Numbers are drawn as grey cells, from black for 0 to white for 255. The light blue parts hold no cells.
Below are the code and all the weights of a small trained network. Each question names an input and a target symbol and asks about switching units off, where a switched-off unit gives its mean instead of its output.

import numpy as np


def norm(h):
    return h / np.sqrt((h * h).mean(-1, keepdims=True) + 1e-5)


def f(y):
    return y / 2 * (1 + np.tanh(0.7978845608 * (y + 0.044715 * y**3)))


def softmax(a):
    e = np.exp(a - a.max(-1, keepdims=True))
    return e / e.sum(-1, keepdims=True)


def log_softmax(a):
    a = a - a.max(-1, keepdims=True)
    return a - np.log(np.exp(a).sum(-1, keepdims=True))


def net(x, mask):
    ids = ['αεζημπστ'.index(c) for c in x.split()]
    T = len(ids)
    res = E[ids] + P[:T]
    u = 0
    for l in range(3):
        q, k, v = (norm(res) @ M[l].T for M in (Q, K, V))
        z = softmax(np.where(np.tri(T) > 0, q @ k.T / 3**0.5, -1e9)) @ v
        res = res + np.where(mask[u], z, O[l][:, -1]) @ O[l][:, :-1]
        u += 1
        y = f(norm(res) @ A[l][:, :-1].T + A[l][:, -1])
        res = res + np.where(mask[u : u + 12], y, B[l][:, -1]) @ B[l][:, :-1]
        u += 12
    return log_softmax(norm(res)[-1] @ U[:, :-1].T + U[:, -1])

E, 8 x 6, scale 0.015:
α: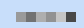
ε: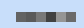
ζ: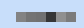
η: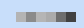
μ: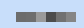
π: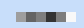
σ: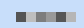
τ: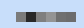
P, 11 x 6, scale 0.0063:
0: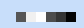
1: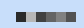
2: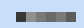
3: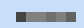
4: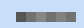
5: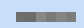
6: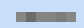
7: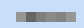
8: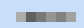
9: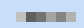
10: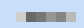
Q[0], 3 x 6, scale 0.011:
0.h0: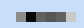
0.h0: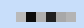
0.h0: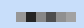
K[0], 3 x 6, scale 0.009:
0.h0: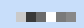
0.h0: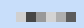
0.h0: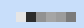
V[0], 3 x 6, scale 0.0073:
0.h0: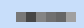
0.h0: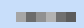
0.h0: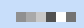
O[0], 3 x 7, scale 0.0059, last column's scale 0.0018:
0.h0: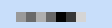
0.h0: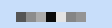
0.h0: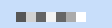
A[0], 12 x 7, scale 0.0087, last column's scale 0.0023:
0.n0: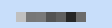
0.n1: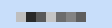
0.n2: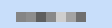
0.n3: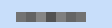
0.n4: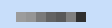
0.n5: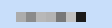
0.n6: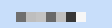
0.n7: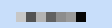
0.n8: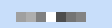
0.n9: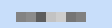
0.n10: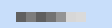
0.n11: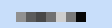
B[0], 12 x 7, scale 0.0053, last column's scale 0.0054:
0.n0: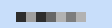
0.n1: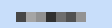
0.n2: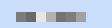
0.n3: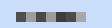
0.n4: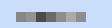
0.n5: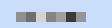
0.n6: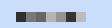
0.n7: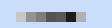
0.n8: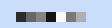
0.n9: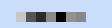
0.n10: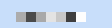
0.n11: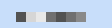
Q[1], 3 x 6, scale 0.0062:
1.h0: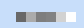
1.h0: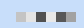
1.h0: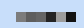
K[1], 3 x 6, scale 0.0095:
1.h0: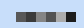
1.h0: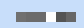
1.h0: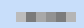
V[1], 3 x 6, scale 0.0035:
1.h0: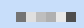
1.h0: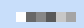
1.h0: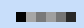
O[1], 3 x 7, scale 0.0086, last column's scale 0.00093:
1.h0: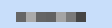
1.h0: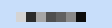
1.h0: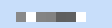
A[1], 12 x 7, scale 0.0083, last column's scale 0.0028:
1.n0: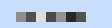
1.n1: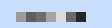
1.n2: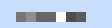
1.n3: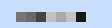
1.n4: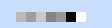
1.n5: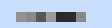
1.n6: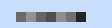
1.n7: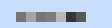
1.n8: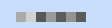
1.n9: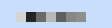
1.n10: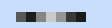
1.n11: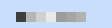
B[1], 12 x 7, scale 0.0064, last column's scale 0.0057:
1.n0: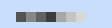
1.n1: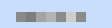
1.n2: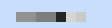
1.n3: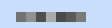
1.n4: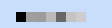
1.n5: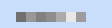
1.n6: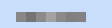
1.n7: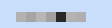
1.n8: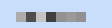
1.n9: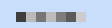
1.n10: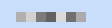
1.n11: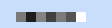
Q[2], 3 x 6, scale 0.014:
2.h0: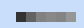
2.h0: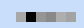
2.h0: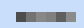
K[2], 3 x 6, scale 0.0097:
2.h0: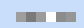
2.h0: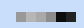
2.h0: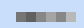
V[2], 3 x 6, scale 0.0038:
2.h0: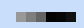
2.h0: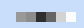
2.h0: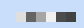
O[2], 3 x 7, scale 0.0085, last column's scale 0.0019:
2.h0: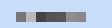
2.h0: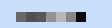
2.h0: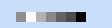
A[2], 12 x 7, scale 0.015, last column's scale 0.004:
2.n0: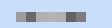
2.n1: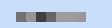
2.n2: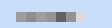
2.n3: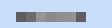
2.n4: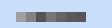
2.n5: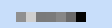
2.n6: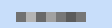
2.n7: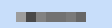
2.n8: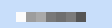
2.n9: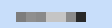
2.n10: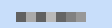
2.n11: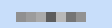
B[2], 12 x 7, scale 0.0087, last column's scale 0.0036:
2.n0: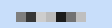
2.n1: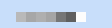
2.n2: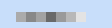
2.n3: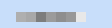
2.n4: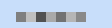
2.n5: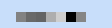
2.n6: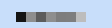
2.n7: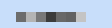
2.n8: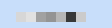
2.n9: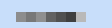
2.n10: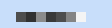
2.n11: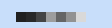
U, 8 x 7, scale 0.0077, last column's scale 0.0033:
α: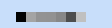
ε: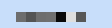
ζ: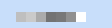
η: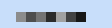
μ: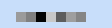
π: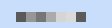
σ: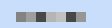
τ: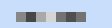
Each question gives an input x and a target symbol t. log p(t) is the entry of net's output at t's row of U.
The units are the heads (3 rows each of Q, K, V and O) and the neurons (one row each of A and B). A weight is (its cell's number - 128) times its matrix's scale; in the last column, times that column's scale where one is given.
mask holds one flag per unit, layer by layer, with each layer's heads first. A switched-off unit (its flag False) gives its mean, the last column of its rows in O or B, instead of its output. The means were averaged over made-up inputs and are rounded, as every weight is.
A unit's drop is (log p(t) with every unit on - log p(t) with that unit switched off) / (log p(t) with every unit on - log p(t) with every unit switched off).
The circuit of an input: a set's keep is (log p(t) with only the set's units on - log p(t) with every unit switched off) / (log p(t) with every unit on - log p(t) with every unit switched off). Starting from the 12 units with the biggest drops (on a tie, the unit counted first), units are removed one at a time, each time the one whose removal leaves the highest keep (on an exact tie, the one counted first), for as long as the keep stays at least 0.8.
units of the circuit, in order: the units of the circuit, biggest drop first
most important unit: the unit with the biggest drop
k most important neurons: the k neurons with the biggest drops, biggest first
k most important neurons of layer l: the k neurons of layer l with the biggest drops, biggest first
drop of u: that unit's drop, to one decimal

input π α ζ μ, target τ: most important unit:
2.h0
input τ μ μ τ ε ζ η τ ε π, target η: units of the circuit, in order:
(0.h0, 0.n7)
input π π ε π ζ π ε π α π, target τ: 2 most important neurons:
(0.n10, 2.n0)
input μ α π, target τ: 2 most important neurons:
(0.n10, 1.n5)
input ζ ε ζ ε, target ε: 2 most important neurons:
(2.n10, 1.n5)
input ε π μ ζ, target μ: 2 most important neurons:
(0.n10, 0.n0)
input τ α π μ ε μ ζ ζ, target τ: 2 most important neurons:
(0.n10, 2.n0)
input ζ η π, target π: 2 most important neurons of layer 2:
(2.n10, 2.n0)
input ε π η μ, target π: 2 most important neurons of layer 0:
(0.n8, 0.n10)
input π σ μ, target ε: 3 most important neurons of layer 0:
(0.n10, 0.n8, 0.n5)
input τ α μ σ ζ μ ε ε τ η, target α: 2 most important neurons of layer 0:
(0.n1, 0.n0)
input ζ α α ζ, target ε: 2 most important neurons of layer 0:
(0.n10, 0.n3)
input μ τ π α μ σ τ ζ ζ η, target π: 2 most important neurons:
(0.n8, 1.n0)
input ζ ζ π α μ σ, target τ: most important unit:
2.h0
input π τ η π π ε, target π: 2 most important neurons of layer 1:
(1.n11, 1.n0)
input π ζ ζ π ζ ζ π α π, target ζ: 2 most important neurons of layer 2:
(2.n8, 2.n2)
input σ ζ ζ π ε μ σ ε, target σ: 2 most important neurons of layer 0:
(0.n8, 0.n9)
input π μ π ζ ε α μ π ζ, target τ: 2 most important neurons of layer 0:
(0.n10, 0.n2)
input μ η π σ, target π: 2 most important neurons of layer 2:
(2.n3, 2.n10)
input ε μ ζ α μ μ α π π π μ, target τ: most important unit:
0.h0
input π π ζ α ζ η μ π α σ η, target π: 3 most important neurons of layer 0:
(0.n8, 0.n10, 0.n1)
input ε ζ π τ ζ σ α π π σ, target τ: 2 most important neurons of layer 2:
(2.n0, 2.n10)
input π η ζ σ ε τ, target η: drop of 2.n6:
0.1
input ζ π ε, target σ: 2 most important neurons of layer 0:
(0.n10, 0.n8)
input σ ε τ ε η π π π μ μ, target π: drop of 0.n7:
0.0
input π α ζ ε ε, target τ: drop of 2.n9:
0.0
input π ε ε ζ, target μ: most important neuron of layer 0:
(0.n10)
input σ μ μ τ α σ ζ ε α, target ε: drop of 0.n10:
0.1
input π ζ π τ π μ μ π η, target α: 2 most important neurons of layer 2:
(2.n11, 2.n2)
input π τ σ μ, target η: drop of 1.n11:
-0.1
